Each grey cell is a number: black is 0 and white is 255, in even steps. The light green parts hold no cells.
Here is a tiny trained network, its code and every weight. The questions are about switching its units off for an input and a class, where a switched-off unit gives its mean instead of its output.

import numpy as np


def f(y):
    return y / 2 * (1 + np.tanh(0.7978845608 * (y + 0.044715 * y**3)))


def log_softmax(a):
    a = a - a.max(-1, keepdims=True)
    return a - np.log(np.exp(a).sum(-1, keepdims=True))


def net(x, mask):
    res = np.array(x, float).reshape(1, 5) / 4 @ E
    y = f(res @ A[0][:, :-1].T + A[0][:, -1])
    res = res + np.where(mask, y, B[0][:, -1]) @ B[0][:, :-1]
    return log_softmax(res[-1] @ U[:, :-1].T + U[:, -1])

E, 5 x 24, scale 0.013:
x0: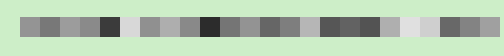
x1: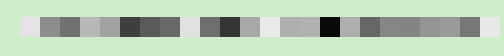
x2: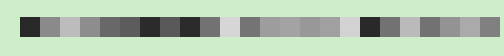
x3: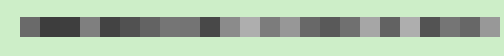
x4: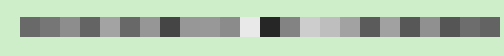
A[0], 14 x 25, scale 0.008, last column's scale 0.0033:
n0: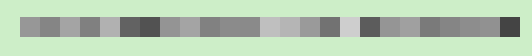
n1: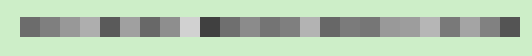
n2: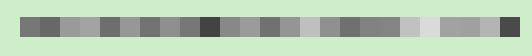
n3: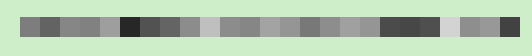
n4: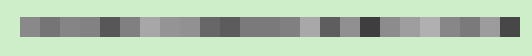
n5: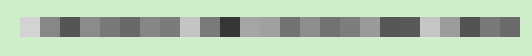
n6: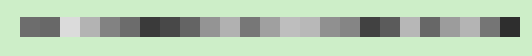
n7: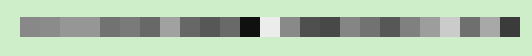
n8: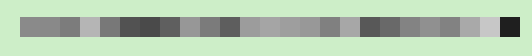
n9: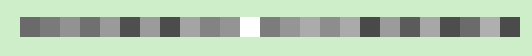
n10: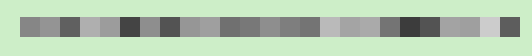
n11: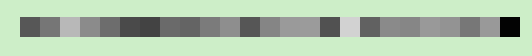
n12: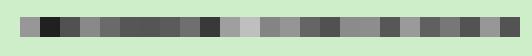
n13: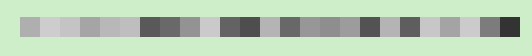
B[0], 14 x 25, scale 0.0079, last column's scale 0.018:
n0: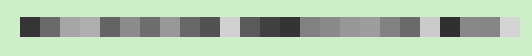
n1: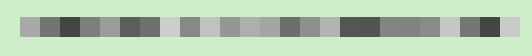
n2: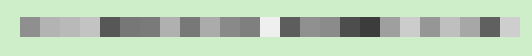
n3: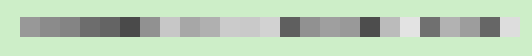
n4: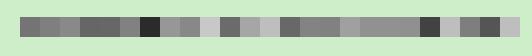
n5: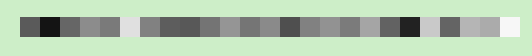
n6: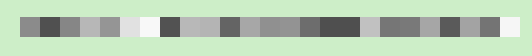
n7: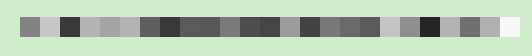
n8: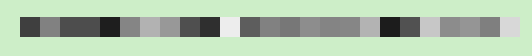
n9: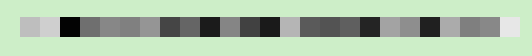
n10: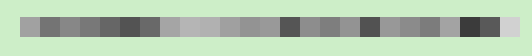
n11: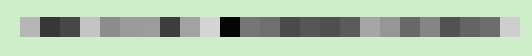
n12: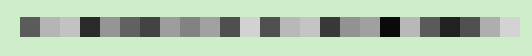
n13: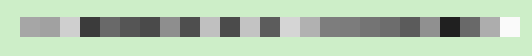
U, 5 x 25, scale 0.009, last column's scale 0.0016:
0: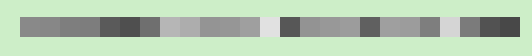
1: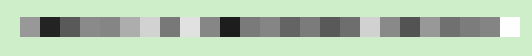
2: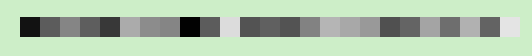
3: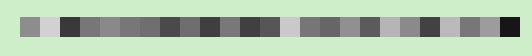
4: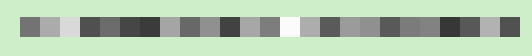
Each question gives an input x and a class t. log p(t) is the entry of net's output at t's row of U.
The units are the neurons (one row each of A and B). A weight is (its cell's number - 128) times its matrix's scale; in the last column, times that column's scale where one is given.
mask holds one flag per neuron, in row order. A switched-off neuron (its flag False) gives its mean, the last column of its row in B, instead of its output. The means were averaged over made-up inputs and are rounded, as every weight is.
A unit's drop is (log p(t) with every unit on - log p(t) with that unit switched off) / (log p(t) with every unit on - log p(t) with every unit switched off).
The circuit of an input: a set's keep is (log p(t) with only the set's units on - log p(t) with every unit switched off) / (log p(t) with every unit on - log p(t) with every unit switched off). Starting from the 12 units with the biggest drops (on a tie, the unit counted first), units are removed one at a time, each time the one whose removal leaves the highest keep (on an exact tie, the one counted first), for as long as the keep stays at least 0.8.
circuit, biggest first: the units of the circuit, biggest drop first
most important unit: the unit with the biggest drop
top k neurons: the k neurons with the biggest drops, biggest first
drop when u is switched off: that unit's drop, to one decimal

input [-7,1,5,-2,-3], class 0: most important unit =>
n3
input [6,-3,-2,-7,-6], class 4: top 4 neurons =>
[n13, n9, n3, n10]
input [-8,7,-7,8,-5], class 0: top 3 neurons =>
[n3, n10, n13]
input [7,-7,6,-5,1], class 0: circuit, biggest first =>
[n2, n5]
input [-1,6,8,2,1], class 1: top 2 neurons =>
[n11, n6]
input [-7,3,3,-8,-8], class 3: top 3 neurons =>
[n7, n12, n2]
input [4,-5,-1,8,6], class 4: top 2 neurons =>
[n12, n7]
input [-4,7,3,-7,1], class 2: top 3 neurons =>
[n8, n0, n12]
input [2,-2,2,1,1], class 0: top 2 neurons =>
[n5, n8]
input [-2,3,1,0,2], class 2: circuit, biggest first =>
[n8, n0]
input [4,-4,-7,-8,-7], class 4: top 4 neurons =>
[n13, n9, n6, n11]
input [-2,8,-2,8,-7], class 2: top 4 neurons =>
[n5, n8, n13, n0]
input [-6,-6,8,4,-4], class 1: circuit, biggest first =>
[n6, n11]
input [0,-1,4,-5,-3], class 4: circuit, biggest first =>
[n13]
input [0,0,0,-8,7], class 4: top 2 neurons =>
[n13, n7]
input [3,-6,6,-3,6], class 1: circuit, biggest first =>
[n6, n8, n0]
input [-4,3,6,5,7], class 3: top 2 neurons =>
[n9, n5]
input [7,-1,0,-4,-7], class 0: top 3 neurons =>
[n9, n2, n1]
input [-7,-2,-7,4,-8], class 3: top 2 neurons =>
[n7, n6]
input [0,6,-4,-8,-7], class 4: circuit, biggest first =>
[n13]
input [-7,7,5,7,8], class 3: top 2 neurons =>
[n9, n13]
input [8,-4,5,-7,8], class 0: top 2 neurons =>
[n2, n7]
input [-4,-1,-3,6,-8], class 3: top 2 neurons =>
[n7, n13]
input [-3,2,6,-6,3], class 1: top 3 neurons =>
[n6, n11, n12]
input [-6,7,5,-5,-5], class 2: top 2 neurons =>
[n0, n8]
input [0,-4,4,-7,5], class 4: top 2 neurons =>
[n13, n7]
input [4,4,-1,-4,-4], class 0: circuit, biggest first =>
[n1]
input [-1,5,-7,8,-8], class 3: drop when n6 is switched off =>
0.6
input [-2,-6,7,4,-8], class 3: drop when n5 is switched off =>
0.3
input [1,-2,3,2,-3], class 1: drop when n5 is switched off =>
-0.1
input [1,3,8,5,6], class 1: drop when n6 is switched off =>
1.1
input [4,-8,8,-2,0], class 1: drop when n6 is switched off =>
0.4
